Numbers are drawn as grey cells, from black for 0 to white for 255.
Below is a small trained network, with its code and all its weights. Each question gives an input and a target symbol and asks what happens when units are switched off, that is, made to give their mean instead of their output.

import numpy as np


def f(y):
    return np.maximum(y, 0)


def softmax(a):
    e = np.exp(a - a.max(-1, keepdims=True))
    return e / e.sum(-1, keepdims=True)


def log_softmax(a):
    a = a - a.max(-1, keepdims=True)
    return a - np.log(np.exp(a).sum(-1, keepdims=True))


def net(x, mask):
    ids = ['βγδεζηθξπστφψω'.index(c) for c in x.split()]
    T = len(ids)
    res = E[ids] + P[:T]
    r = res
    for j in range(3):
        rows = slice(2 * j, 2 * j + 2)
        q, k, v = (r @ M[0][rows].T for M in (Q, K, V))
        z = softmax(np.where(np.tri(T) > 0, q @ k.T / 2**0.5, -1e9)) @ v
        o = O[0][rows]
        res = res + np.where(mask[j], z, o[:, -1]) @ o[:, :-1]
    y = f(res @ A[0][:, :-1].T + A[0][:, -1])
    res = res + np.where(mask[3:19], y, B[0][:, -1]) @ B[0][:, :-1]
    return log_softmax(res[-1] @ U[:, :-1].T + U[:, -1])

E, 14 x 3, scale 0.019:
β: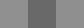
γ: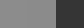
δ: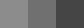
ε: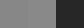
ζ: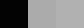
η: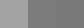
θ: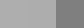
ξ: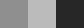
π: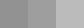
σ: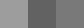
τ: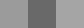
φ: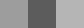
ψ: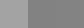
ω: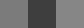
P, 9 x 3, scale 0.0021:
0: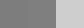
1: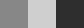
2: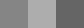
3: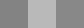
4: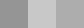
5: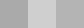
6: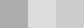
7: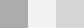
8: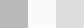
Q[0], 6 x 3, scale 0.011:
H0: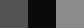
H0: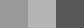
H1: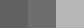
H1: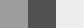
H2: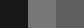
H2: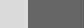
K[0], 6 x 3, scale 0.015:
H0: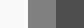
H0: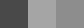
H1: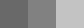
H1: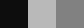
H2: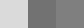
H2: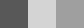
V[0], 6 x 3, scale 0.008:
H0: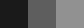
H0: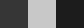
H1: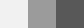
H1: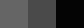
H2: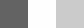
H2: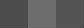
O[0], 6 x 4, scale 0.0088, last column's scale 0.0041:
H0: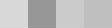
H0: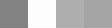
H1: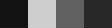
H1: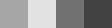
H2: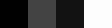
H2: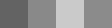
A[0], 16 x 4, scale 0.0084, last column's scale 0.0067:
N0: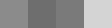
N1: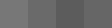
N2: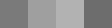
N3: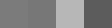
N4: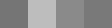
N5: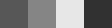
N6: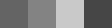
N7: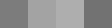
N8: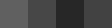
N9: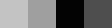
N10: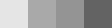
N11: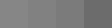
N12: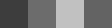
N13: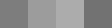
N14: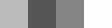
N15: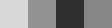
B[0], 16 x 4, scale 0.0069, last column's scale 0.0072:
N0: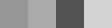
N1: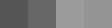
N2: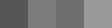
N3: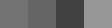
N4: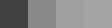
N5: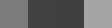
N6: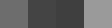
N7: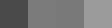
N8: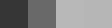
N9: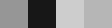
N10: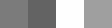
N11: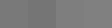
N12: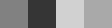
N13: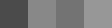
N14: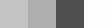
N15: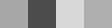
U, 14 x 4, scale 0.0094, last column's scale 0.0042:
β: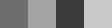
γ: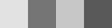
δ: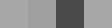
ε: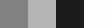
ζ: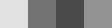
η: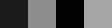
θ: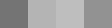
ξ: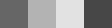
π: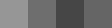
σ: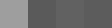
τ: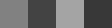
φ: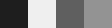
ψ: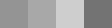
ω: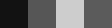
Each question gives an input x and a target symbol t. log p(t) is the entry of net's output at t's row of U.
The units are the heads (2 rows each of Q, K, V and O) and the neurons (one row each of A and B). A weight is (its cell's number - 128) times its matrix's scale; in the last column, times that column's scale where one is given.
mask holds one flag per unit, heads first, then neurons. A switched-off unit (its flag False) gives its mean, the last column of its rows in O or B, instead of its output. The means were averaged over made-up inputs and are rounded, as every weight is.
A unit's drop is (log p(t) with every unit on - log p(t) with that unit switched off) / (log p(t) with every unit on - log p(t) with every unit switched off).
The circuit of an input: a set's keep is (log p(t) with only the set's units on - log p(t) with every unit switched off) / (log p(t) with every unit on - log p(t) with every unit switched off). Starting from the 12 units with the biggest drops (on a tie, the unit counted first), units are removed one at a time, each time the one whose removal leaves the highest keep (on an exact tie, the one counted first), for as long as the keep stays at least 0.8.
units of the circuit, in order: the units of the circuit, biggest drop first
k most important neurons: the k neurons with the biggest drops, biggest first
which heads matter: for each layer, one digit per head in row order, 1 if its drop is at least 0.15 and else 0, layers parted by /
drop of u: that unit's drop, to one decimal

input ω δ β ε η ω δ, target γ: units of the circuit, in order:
(H2)
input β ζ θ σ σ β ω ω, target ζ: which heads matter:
011
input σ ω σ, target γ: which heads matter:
001
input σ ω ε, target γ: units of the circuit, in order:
(H2; N15)
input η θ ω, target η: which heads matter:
110
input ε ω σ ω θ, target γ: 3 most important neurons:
(N10; N15; N8)
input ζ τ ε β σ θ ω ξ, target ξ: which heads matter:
110
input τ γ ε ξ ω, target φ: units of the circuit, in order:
(H1; H0)
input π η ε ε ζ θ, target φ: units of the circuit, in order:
(H2; H1; H0)
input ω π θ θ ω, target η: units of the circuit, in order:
(H0; H1)
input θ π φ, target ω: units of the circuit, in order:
(H1; H0)
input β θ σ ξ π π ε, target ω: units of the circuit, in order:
(N9; N8; H0; N15)
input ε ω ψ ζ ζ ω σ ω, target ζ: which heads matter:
010
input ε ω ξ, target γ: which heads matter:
001
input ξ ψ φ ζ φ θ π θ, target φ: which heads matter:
111
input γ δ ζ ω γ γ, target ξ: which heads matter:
110
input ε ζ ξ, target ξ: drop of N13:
0.0
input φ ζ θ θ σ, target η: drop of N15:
0.1
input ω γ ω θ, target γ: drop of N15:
0.2
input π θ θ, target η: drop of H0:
0.2
